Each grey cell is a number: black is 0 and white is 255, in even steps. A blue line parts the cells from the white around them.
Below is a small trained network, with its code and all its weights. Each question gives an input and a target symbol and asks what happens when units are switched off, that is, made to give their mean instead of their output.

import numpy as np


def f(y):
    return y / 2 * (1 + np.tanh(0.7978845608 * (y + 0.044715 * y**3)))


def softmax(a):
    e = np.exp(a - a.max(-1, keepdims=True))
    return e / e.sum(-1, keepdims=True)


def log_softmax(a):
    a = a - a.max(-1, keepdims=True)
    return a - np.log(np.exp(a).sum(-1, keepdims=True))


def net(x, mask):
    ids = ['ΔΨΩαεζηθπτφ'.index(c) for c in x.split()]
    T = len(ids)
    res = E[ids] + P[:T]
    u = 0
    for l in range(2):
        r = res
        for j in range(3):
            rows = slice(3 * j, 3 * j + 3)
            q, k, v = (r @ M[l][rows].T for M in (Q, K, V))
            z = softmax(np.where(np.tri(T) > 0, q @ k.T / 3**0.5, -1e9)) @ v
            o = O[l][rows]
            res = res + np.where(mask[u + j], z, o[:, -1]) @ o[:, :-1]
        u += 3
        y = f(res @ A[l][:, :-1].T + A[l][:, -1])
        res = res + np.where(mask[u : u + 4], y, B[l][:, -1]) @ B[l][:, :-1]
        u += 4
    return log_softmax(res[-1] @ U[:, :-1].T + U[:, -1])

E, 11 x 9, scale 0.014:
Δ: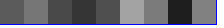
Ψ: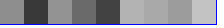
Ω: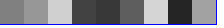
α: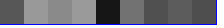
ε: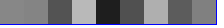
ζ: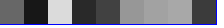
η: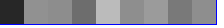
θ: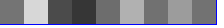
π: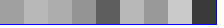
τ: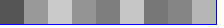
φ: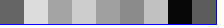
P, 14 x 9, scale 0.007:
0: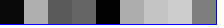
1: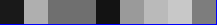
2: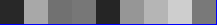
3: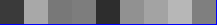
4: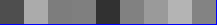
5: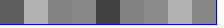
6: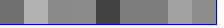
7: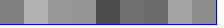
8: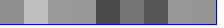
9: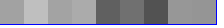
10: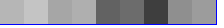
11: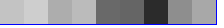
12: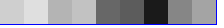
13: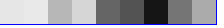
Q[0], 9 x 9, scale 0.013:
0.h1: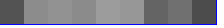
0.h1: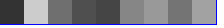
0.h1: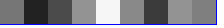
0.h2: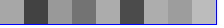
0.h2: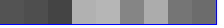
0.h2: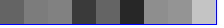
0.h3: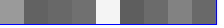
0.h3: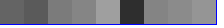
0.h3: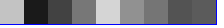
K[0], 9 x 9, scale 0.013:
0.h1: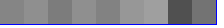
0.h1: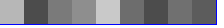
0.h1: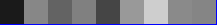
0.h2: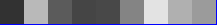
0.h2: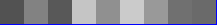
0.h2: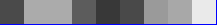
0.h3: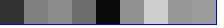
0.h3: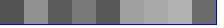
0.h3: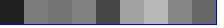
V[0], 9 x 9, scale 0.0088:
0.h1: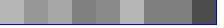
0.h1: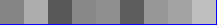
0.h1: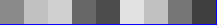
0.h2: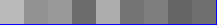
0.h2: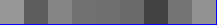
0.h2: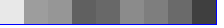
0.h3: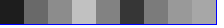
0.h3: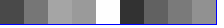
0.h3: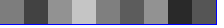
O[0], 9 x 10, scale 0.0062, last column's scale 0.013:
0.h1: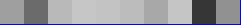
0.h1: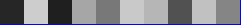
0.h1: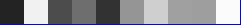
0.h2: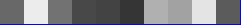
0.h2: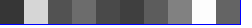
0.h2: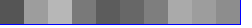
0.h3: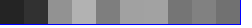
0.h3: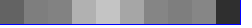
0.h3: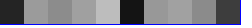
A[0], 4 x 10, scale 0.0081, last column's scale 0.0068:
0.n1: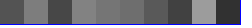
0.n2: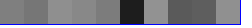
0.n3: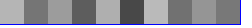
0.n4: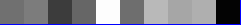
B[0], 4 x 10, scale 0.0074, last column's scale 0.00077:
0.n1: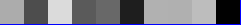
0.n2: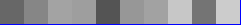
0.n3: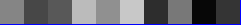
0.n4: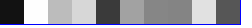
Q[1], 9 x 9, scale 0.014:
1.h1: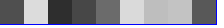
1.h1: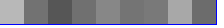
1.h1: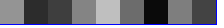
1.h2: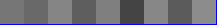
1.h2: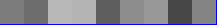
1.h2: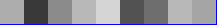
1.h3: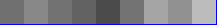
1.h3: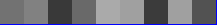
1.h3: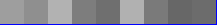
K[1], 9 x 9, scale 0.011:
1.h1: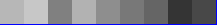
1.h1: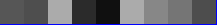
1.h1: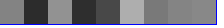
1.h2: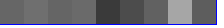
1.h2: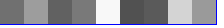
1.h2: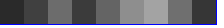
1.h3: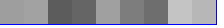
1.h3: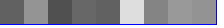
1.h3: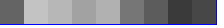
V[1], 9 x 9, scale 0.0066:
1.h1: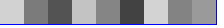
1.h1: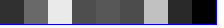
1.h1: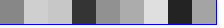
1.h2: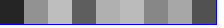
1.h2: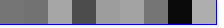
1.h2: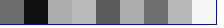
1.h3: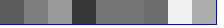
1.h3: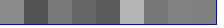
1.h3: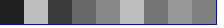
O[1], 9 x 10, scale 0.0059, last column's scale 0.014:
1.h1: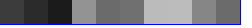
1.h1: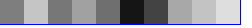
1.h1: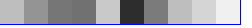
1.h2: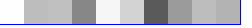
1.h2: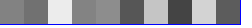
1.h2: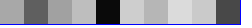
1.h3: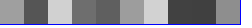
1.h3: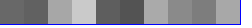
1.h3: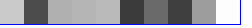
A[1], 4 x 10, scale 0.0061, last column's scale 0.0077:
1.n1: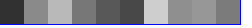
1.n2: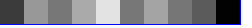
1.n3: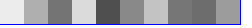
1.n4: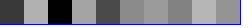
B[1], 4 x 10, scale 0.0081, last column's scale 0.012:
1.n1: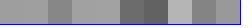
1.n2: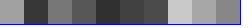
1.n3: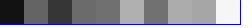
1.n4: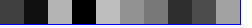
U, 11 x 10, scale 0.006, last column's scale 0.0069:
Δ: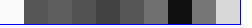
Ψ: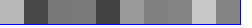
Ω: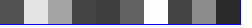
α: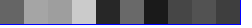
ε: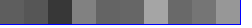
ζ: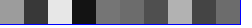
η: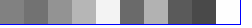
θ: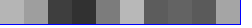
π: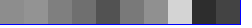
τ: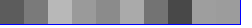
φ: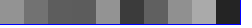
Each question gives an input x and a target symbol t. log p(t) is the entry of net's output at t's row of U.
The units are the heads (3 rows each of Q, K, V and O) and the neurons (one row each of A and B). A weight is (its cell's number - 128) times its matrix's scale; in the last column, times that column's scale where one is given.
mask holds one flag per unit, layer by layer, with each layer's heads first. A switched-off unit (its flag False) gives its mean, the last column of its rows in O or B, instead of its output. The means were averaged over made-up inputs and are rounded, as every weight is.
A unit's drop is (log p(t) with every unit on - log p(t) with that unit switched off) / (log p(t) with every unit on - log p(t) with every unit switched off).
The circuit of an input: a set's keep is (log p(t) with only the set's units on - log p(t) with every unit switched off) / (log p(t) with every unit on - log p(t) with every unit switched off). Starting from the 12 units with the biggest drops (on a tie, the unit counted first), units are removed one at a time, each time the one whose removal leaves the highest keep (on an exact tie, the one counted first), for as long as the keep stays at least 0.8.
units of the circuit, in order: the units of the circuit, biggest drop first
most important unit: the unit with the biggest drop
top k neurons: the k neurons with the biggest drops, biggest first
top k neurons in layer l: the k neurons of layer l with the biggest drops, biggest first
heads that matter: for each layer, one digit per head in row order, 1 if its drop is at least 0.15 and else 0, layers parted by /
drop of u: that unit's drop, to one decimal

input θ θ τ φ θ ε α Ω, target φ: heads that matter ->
000 / 100
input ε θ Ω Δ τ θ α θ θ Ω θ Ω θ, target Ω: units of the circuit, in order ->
(1.h2; 0.h2)
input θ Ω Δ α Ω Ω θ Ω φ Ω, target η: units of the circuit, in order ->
(0.h3)
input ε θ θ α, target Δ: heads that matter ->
101 / 010
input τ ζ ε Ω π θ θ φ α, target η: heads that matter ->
001 / 000
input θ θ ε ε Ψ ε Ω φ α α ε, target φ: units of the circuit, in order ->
(1.h1; 0.h2)
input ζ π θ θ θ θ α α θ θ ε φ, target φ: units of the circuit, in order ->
(1.n2; 0.h3; 1.h3)
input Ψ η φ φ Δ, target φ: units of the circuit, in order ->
(1.h1; 0.h3)
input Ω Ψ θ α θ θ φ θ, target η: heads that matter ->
001 / 000
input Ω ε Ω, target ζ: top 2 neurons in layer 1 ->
(1.n4; 1.n1)
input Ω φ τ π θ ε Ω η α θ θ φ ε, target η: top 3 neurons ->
(1.n4; 1.n3; 1.n2)
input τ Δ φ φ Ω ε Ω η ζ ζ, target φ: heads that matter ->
010 / 100
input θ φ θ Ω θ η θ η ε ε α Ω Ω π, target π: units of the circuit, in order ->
(0.h1; 0.h2; 1.h2)
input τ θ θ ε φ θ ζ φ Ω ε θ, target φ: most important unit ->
1.h1
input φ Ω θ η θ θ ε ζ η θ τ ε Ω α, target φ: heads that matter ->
011 / 100
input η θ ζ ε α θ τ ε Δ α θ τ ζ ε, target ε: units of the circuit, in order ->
(1.h1; 1.n3)
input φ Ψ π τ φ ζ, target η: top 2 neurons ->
(1.n3; 1.n2)
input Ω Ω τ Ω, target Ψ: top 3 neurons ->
(1.n3; 1.n4; 1.n1)
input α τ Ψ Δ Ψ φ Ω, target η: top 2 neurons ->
(1.n3; 1.n1)
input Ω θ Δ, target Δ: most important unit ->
0.h1
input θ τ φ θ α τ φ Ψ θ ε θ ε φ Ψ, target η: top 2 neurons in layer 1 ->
(1.n3; 1.n2)
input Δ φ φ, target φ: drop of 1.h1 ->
0.3
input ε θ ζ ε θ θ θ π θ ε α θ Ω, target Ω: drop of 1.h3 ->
0.3
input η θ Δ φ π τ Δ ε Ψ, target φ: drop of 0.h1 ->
0.2
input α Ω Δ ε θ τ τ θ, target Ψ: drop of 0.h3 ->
0.3
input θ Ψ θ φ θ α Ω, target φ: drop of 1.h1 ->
0.7
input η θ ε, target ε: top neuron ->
(1.n3)
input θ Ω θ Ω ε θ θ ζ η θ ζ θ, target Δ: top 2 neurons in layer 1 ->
(1.n3; 1.n1)
